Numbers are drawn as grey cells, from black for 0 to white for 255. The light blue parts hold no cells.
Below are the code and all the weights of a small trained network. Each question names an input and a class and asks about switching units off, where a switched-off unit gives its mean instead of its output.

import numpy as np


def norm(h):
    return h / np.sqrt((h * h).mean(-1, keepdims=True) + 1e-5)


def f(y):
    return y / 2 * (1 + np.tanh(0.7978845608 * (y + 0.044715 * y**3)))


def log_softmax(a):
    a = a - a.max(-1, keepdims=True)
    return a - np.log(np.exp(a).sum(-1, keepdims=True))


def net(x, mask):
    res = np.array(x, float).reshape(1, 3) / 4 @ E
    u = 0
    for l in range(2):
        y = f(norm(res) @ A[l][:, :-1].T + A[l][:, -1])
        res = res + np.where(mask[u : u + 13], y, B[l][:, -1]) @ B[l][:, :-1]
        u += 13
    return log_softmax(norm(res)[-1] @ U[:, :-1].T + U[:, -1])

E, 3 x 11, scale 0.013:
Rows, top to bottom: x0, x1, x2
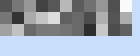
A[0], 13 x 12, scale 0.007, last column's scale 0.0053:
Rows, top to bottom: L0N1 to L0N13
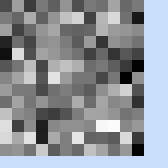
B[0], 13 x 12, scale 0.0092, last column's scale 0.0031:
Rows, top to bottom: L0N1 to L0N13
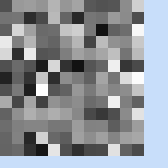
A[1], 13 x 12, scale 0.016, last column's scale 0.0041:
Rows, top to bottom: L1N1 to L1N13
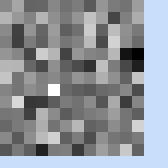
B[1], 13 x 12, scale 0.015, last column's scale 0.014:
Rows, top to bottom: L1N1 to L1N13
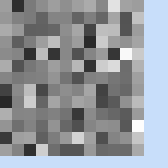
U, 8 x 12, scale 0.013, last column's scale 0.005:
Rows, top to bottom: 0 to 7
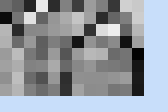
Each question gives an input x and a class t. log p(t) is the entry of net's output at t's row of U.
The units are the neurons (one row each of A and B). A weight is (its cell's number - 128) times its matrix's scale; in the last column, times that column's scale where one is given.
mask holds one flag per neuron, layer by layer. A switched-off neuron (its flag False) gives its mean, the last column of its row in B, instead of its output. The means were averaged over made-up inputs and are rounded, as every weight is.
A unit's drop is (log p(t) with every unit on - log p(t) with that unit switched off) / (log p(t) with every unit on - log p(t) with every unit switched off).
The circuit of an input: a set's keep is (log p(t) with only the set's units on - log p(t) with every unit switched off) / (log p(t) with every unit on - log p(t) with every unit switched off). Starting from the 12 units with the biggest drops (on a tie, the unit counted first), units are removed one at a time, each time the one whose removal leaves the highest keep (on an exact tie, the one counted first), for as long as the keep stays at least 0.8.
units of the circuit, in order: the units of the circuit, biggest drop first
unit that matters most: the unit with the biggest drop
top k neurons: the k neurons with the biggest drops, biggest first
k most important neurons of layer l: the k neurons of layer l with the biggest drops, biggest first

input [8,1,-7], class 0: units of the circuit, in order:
L1N13
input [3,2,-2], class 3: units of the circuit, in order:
L1N5, L1N12, L1N6
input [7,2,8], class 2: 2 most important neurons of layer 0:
L0N7, L0N5
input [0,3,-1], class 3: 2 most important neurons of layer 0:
L0N3, L0N10
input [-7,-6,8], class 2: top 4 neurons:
L1N6, L1N1, L0N8, L0N12
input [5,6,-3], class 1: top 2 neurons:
L0N7, L1N5
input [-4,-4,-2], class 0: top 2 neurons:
L0N3, L1N5
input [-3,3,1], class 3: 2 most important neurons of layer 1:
L1N11, L1N9
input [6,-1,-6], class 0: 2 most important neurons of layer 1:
L1N13, L1N6
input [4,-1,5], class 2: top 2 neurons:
L0N7, L1N5
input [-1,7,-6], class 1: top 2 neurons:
L1N8, L1N12
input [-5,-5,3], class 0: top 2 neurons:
L1N5, L0N3
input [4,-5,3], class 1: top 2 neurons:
L0N7, L1N5
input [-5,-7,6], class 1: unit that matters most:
L1N9
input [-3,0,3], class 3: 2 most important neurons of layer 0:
L0N7, L0N8
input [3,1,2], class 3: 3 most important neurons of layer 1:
L1N5, L1N2, L1N6
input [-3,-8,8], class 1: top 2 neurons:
L1N9, L0N4
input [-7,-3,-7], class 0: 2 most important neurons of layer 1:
L1N5, L1N6
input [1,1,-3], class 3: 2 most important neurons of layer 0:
L0N4, L0N5
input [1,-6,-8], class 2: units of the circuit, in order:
L1N4
